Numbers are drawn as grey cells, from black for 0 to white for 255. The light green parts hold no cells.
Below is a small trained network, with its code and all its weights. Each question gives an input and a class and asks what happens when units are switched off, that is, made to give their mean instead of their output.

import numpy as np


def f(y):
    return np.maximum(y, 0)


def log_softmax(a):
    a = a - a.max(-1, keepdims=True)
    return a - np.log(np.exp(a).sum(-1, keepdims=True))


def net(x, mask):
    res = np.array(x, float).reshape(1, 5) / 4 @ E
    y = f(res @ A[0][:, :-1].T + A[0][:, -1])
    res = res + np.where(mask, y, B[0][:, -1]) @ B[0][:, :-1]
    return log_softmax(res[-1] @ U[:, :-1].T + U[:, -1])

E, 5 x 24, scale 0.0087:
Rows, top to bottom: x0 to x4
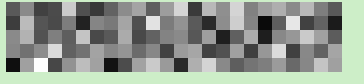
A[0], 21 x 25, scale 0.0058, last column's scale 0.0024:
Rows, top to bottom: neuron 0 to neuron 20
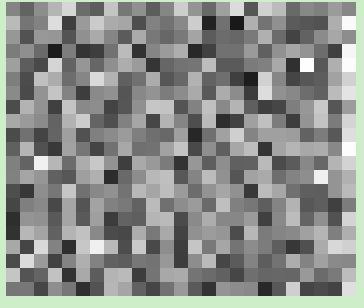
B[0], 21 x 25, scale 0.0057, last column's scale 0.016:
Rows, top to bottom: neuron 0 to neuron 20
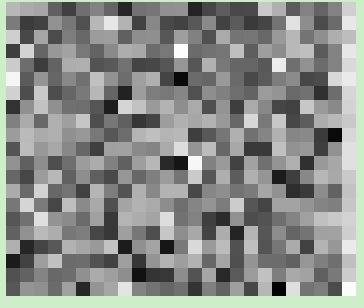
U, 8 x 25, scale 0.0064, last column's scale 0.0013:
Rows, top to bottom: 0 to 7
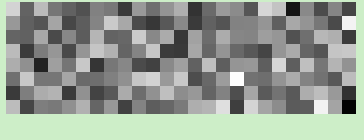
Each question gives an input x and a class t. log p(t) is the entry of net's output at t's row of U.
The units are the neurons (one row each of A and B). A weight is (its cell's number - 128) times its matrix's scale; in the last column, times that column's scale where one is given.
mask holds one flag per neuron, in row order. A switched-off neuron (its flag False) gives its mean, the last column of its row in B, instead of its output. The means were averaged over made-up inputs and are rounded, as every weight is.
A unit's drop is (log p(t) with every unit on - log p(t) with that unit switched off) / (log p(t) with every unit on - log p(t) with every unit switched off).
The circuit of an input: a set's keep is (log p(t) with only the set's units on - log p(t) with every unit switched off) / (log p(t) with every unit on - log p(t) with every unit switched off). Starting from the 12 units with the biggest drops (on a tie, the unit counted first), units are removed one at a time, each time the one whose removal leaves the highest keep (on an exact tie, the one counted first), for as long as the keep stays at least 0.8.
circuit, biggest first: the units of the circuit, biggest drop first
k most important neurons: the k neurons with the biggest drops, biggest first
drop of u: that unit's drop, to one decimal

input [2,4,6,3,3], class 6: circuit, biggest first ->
[neuron 7]
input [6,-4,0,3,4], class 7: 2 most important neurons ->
[neuron 8; neuron 9]
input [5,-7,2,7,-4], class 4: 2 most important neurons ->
[neuron 4; neuron 8]
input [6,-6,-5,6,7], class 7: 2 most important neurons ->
[neuron 17; neuron 11]
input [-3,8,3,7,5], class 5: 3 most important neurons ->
[neuron 14; neuron 16; neuron 12]
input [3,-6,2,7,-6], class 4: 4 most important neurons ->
[neuron 4; neuron 13; neuron 19; neuron 20]
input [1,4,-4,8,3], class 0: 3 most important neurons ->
[neuron 17; neuron 13; neuron 6]
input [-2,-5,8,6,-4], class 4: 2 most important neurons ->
[neuron 4; neuron 20]
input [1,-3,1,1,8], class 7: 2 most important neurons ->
[neuron 17; neuron 11]
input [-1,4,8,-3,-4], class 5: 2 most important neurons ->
[neuron 3; neuron 10]
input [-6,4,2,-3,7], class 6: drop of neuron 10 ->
0.0
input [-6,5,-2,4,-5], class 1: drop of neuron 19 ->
0.1
